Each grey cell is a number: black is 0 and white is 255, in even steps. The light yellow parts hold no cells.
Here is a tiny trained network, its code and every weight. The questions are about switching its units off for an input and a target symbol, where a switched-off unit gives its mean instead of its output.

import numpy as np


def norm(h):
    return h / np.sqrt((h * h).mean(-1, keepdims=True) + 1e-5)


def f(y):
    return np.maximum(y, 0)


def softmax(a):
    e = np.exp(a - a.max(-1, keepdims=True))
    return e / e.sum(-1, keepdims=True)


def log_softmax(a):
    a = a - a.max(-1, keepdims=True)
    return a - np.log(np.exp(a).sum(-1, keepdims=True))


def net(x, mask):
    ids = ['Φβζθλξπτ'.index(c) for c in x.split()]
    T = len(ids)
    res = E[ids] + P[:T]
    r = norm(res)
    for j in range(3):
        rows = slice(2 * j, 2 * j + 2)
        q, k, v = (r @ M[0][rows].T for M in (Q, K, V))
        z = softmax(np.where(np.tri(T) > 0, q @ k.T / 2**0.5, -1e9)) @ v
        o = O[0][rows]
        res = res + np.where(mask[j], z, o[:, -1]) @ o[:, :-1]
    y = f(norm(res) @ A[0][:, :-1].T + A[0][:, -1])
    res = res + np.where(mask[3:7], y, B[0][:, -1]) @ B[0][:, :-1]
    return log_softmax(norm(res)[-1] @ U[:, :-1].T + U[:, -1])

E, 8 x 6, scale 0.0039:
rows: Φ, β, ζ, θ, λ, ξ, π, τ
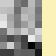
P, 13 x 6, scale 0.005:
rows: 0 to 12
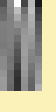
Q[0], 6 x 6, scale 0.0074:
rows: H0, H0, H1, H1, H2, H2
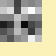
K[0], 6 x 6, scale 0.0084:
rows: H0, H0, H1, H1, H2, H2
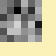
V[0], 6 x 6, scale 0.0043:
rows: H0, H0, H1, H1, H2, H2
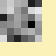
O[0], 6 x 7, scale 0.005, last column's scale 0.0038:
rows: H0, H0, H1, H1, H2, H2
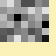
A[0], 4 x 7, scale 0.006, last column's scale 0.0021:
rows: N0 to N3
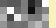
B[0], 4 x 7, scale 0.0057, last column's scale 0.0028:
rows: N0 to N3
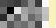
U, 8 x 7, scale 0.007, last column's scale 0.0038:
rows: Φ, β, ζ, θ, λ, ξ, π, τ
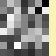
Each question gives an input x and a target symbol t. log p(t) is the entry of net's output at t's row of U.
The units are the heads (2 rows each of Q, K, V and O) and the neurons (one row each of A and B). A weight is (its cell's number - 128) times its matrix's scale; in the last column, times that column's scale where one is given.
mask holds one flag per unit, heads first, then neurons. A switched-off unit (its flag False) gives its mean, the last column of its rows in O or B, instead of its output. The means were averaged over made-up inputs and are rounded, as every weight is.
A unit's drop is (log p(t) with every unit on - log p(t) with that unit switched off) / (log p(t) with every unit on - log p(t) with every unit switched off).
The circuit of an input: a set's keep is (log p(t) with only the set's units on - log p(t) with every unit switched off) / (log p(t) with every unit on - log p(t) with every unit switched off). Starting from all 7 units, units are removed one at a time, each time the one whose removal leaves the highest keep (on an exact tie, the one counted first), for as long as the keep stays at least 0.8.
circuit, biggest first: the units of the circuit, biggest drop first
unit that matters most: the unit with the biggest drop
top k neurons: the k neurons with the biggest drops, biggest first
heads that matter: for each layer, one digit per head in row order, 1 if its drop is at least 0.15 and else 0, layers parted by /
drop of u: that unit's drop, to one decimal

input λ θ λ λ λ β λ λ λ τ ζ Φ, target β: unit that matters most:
H2
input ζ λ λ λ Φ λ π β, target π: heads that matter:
100
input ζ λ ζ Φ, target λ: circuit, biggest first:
[H0; N0]
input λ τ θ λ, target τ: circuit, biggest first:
[H0; H2]
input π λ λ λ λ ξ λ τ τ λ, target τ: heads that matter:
100
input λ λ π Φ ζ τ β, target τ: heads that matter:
100
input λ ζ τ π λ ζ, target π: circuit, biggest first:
[H0; N1]
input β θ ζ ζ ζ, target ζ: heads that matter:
010
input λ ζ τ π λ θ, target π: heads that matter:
100
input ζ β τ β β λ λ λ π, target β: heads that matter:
000
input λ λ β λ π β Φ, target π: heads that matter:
100
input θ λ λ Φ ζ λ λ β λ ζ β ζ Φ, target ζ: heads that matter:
011
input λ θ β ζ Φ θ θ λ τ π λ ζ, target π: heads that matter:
111
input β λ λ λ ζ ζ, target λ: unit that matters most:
H0
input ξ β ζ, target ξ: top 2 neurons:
[N2; N3]
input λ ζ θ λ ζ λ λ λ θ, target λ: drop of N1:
0.2
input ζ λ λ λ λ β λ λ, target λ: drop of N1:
0.1
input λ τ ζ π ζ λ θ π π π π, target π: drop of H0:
0.1
